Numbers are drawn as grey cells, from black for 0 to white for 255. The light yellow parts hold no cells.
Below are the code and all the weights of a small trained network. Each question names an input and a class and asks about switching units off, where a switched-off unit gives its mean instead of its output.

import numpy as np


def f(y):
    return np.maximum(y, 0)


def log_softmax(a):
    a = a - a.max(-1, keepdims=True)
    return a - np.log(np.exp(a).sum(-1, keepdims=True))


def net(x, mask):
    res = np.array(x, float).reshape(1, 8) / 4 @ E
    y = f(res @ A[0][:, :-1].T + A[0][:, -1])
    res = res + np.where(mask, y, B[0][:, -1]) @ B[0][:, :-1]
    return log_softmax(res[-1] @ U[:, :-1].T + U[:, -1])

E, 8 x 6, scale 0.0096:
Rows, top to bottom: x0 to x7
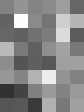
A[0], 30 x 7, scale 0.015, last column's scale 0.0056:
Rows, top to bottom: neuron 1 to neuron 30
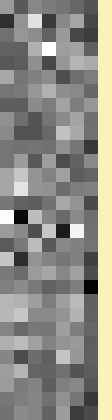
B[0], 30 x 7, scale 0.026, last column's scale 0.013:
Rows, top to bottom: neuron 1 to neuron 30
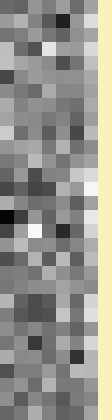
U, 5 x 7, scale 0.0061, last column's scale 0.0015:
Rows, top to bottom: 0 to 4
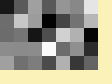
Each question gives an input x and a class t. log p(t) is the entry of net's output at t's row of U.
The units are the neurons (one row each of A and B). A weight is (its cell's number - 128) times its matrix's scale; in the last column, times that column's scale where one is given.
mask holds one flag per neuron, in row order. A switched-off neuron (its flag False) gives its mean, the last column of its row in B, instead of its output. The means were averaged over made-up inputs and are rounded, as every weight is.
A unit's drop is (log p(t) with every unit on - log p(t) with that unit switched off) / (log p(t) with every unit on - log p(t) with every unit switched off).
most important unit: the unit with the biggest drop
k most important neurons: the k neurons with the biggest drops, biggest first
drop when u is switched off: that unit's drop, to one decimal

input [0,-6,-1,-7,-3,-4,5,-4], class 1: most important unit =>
neuron 2
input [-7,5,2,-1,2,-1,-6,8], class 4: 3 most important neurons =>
[neuron 2; neuron 10; neuron 13]
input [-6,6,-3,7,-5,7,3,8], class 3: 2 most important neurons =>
[neuron 4; neuron 17]
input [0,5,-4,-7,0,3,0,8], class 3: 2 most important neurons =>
[neuron 4; neuron 16]
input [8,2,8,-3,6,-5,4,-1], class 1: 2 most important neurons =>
[neuron 2; neuron 4]
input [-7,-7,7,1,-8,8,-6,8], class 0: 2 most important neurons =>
[neuron 16; neuron 19]
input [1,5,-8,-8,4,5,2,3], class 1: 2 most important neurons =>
[neuron 17; neuron 2]
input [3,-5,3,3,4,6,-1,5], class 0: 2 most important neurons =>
[neuron 16; neuron 22]
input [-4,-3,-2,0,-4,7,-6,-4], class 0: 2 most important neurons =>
[neuron 16; neuron 6]
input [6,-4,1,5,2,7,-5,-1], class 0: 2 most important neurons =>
[neuron 16; neuron 19]
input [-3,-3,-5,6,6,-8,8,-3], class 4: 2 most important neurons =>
[neuron 2; neuron 10]
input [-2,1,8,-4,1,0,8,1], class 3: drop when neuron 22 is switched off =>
0.2
